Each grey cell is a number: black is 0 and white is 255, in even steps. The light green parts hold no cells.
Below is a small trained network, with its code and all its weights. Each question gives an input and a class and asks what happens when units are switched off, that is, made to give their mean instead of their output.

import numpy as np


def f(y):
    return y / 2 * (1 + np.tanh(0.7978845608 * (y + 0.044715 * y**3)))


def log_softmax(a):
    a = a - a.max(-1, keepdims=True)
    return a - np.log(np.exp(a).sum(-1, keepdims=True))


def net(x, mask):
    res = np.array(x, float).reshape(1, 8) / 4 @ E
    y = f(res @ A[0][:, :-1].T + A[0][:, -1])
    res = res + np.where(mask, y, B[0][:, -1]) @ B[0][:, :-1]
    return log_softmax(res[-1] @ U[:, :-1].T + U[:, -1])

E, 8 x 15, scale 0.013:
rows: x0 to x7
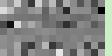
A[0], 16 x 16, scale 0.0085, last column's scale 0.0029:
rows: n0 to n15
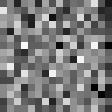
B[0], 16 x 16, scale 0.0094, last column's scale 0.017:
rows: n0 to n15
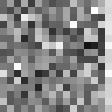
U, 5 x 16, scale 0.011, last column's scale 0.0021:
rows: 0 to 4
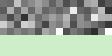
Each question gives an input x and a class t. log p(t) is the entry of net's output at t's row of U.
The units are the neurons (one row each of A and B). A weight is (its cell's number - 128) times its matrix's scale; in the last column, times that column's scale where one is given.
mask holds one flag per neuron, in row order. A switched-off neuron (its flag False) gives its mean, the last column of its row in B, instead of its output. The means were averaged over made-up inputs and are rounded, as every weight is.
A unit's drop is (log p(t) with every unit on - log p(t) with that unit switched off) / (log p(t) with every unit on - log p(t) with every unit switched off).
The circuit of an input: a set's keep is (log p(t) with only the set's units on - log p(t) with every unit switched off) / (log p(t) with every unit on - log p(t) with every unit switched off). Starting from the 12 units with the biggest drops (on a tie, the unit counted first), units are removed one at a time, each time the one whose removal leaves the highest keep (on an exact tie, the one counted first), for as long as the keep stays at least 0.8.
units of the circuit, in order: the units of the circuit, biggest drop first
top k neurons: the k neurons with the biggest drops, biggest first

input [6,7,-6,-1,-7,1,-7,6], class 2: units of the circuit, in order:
n1
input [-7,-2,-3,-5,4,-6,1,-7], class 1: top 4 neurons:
n0, n15, n12, n7
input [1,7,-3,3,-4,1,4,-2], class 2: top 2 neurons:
n1, n13
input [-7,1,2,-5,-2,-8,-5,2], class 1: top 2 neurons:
n0, n8
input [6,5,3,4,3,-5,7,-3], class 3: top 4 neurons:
n2, n0, n8, n15
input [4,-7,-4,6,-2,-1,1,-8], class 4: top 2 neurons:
n6, n1
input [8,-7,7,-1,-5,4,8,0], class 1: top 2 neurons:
n3, n10
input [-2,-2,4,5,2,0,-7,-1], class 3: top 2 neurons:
n10, n5
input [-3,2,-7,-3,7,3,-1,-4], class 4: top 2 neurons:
n6, n3
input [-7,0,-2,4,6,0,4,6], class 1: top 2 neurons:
n6, n15
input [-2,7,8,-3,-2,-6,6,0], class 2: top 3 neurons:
n1, n13, n10
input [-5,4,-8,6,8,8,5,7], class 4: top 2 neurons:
n12, n8
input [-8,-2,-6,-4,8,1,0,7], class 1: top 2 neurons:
n0, n6
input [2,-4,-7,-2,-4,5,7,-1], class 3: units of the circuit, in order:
n2
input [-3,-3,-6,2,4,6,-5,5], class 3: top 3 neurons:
n10, n6, n1
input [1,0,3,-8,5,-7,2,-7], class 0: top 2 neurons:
n9, n5
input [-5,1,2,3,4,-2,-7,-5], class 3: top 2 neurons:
n10, n3
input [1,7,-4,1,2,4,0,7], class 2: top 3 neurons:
n1, n13, n6
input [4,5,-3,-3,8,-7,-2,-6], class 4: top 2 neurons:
n6, n14
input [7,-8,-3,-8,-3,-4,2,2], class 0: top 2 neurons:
n5, n7
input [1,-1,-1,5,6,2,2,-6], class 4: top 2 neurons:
n6, n9
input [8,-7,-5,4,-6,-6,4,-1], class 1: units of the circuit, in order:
n3
